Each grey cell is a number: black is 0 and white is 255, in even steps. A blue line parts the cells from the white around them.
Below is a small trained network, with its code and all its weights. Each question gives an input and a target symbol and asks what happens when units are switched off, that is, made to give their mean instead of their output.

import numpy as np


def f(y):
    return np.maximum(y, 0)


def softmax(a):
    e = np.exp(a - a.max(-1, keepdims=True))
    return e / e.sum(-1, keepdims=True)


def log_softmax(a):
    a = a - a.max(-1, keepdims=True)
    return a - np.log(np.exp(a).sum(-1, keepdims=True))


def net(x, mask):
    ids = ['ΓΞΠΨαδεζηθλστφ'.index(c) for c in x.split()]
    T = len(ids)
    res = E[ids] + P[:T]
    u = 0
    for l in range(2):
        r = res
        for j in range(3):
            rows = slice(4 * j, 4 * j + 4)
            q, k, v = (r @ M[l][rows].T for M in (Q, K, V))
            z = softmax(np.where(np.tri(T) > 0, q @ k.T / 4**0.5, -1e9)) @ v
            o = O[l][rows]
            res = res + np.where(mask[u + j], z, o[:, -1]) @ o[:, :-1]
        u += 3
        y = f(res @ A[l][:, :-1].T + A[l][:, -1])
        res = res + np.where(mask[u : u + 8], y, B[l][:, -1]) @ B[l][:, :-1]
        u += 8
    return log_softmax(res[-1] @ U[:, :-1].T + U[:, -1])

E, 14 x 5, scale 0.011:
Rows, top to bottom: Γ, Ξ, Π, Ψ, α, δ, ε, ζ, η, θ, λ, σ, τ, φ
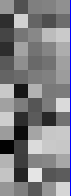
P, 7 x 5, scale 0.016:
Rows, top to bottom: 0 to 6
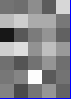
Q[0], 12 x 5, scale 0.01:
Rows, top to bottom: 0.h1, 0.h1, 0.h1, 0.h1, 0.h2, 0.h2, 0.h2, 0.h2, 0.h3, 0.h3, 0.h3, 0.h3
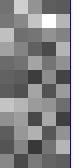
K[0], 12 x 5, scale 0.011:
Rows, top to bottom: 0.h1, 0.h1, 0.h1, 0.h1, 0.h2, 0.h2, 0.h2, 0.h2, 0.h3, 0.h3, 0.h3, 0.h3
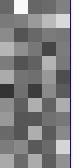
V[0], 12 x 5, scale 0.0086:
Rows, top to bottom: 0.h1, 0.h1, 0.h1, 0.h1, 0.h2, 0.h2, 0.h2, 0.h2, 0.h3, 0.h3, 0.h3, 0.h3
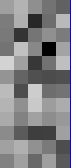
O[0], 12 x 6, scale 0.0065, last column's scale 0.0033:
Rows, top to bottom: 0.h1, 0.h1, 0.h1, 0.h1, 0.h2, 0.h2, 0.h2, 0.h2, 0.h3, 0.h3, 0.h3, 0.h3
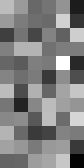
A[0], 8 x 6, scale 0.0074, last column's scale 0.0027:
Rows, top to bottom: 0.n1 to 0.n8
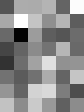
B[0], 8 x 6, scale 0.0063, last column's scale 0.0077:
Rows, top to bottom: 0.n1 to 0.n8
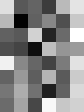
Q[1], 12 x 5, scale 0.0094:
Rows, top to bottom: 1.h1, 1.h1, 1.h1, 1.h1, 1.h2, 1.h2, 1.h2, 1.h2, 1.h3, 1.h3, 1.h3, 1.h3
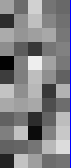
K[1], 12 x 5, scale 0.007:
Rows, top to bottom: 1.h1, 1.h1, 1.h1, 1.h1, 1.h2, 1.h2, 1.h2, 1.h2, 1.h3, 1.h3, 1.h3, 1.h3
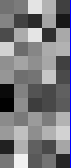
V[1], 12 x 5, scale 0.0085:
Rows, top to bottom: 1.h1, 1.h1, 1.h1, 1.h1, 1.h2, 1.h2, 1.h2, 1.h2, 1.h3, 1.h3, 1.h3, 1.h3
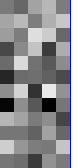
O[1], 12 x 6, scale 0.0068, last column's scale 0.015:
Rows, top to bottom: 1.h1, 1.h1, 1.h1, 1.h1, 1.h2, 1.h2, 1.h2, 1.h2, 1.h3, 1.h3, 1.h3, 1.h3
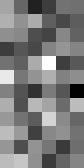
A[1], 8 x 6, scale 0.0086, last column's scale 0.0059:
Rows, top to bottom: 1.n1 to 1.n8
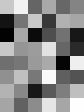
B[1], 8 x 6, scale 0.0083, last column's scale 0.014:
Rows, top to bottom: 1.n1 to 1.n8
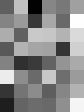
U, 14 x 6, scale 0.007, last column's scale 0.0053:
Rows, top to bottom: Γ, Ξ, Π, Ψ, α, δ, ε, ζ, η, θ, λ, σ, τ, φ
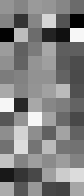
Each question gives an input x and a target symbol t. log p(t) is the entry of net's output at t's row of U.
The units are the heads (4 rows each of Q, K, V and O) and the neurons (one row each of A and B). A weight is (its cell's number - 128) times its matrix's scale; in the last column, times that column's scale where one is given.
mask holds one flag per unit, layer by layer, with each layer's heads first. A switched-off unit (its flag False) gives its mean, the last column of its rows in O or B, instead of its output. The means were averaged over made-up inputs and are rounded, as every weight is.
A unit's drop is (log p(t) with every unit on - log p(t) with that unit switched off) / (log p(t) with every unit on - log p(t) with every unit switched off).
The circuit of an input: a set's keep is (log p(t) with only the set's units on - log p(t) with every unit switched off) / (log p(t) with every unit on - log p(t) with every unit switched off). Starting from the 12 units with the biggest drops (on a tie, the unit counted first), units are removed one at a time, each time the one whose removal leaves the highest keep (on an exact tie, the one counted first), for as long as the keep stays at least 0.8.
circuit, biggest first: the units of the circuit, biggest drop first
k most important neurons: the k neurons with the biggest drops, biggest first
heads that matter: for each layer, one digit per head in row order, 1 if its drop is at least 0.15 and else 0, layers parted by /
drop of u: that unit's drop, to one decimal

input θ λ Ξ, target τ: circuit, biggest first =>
(1.n3, 1.h2)
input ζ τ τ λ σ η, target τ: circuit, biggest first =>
(1.h1, 1.h3, 0.n3, 0.h2)
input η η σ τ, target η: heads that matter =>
011 / 010
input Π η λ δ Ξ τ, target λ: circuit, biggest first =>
(0.h2, 0.n8, 1.h3, 1.n1)
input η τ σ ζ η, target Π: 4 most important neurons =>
(0.n5, 0.n1, 0.n7, 1.n3)
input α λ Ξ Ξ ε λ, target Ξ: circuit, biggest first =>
(1.h2, 0.h2, 1.n5)
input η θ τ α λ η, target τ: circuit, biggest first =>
(1.h1, 1.h3, 0.n3)
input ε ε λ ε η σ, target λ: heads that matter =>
110 / 001
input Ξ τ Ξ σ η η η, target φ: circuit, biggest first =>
(0.n8, 1.h1, 1.n3, 1.n8)
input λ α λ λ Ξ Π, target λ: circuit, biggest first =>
(0.h2, 1.h3, 1.n1)
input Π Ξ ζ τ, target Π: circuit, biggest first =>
(0.n7, 1.n1, 1.n3)
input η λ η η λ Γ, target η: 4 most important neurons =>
(1.n4, 0.n3, 0.n1, 1.n2)
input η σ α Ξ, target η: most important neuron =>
(0.n3)
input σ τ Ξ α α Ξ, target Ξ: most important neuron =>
(0.n2)
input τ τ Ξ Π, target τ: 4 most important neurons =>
(0.n3, 0.n2, 1.n8, 1.n3)
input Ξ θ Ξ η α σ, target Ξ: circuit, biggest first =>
(1.h2, 0.h2, 1.n5, 1.n4)
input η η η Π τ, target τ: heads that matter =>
110 / 101
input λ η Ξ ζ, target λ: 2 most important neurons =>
(1.n1, 1.n4)
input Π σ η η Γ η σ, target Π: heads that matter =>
110 / 110
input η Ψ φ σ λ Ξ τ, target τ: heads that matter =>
000 / 101
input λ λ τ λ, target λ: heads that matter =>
111 / 010
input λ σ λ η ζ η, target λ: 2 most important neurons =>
(0.n8, 1.n1)
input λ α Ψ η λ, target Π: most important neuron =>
(0.n5)
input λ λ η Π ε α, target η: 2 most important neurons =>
(1.n4, 1.n2)
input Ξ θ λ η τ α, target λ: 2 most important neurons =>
(1.n1, 0.n8)
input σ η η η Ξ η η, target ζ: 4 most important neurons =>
(0.n3, 0.n8, 1.n8, 1.n4)
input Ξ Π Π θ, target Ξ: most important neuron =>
(1.n6)
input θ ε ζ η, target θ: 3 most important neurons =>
(0.n4, 1.n1, 0.n3)
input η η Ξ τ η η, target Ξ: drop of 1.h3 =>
0.1
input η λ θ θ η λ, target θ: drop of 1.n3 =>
0.1
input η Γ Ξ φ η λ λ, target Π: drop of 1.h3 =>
-0.1
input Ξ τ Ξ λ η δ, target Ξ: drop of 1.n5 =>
0.2
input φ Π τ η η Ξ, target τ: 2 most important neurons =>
(0.n3, 0.n5)
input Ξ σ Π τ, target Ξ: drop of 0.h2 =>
0.4
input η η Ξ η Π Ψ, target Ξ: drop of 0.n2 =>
0.2
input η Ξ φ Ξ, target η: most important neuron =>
(0.n2)
